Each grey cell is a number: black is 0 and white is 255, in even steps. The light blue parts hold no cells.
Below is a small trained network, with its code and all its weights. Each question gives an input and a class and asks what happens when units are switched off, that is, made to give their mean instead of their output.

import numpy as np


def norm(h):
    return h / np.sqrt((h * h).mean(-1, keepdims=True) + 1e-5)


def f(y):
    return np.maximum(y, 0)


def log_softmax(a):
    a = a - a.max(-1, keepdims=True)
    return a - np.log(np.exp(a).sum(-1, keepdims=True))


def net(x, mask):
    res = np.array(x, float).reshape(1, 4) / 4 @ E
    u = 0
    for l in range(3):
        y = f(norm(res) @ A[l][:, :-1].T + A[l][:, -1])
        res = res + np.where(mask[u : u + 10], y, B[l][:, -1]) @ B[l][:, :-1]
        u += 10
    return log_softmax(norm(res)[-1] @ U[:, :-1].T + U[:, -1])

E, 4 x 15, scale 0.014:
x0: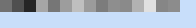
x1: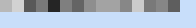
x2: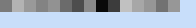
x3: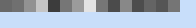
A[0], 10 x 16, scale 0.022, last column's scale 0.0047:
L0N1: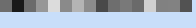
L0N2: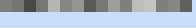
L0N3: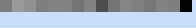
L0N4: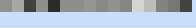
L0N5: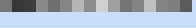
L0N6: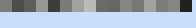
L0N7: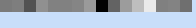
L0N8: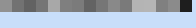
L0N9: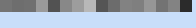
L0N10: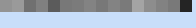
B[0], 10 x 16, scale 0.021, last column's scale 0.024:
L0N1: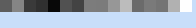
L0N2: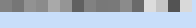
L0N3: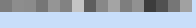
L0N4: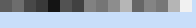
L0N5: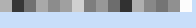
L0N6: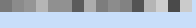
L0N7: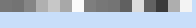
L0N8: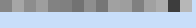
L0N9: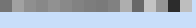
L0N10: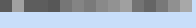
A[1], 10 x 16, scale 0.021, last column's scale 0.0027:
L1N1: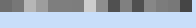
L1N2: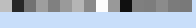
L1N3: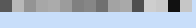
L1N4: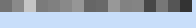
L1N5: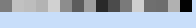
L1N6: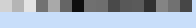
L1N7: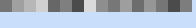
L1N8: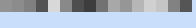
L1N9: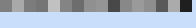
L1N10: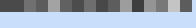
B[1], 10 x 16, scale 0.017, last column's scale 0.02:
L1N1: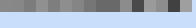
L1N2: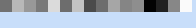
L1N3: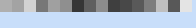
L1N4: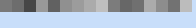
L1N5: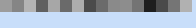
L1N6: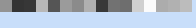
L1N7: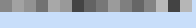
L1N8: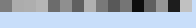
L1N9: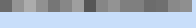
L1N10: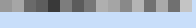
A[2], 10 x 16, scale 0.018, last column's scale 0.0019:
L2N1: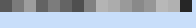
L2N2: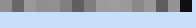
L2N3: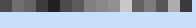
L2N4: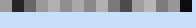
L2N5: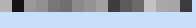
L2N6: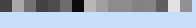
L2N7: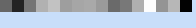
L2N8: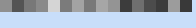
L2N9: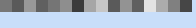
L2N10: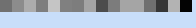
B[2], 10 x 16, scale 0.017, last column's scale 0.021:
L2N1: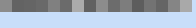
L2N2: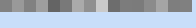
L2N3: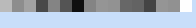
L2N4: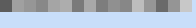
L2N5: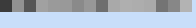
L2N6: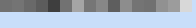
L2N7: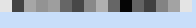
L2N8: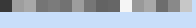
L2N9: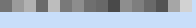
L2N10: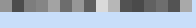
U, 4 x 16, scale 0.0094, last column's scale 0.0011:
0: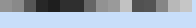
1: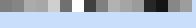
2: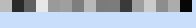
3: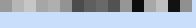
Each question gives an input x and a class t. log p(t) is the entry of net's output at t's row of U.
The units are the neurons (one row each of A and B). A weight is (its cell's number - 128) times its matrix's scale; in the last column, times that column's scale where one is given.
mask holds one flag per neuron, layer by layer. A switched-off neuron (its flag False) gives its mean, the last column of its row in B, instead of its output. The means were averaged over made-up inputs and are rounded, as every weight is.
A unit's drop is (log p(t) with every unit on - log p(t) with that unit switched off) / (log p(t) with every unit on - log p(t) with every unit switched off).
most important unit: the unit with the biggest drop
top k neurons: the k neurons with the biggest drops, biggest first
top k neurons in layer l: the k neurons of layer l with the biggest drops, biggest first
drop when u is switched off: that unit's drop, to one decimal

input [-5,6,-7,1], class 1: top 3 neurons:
L0N1; L0N4; L1N2
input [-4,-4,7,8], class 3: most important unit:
L0N5
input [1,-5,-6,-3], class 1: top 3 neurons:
L0N5; L0N4; L1N2
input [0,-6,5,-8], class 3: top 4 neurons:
L0N2; L0N4; L0N8; L1N8
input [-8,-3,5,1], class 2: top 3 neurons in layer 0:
L0N7; L0N5; L0N1
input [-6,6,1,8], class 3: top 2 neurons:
L0N1; L0N5
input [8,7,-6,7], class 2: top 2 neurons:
L0N5; L0N1
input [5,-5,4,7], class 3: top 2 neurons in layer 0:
L0N6; L0N9
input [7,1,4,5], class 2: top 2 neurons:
L0N7; L0N6
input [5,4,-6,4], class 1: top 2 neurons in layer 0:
L0N5; L0N1
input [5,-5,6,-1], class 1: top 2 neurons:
L0N7; L0N4
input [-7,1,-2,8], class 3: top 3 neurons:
L0N5; L0N7; L0N1
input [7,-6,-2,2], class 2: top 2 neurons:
L0N5; L0N4
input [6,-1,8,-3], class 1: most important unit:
L0N7
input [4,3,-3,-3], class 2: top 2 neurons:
L0N5; L0N1
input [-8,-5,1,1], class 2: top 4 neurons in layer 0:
L0N7; L0N5; L0N1; L0N4
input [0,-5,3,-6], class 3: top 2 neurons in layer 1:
L1N8; L1N3
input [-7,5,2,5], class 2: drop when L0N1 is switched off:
1.1
